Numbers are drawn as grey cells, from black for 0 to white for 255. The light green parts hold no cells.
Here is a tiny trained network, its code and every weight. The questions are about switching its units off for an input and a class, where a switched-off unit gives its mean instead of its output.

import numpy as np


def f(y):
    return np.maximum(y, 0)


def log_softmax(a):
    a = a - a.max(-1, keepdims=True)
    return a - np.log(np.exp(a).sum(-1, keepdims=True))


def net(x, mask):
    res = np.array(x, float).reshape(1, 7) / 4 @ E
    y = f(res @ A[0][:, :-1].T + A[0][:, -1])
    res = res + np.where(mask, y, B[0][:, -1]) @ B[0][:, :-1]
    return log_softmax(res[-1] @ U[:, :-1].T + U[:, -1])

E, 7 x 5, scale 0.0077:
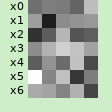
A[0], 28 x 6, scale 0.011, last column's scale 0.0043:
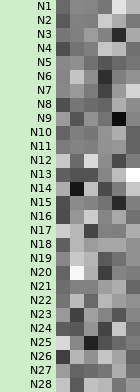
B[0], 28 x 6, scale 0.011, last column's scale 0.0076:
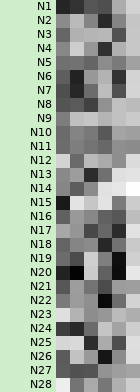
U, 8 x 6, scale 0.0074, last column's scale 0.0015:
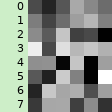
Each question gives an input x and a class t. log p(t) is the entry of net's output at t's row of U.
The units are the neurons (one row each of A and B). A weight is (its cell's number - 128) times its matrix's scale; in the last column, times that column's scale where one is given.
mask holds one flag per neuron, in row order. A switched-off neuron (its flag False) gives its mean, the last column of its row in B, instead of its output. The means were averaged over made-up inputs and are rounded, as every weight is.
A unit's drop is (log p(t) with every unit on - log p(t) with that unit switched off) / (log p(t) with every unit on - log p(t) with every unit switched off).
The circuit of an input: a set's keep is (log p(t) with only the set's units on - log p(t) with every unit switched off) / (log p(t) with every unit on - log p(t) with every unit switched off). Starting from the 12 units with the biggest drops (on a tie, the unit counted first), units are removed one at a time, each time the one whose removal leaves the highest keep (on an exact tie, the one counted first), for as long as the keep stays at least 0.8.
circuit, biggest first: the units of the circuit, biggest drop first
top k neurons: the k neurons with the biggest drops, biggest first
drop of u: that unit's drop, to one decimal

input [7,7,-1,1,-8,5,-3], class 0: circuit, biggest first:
N24
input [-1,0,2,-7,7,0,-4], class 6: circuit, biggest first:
N15, N9
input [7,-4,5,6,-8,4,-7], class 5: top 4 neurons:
N20, N19, N6, N16
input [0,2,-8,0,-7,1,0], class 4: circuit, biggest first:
N25, N17
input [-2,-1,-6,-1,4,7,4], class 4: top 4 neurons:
N17, N25, N14, N4
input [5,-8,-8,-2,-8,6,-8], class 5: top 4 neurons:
N20, N6, N19, N17
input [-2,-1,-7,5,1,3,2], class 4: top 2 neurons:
N17, N14
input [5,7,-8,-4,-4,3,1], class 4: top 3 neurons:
N25, N17, N9
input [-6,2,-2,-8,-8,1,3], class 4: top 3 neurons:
N25, N17, N28
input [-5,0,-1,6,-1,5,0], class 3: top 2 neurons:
N28, N12
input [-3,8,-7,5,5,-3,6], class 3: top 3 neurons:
N28, N20, N12
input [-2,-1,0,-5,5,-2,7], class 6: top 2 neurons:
N15, N9
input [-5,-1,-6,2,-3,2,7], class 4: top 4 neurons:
N17, N25, N14, N4
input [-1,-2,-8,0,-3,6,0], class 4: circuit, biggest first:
N25
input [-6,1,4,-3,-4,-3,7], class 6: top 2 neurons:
N15, N3
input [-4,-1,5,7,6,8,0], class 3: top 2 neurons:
N12, N28
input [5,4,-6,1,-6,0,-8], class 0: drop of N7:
0.1
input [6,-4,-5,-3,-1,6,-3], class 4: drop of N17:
0.2
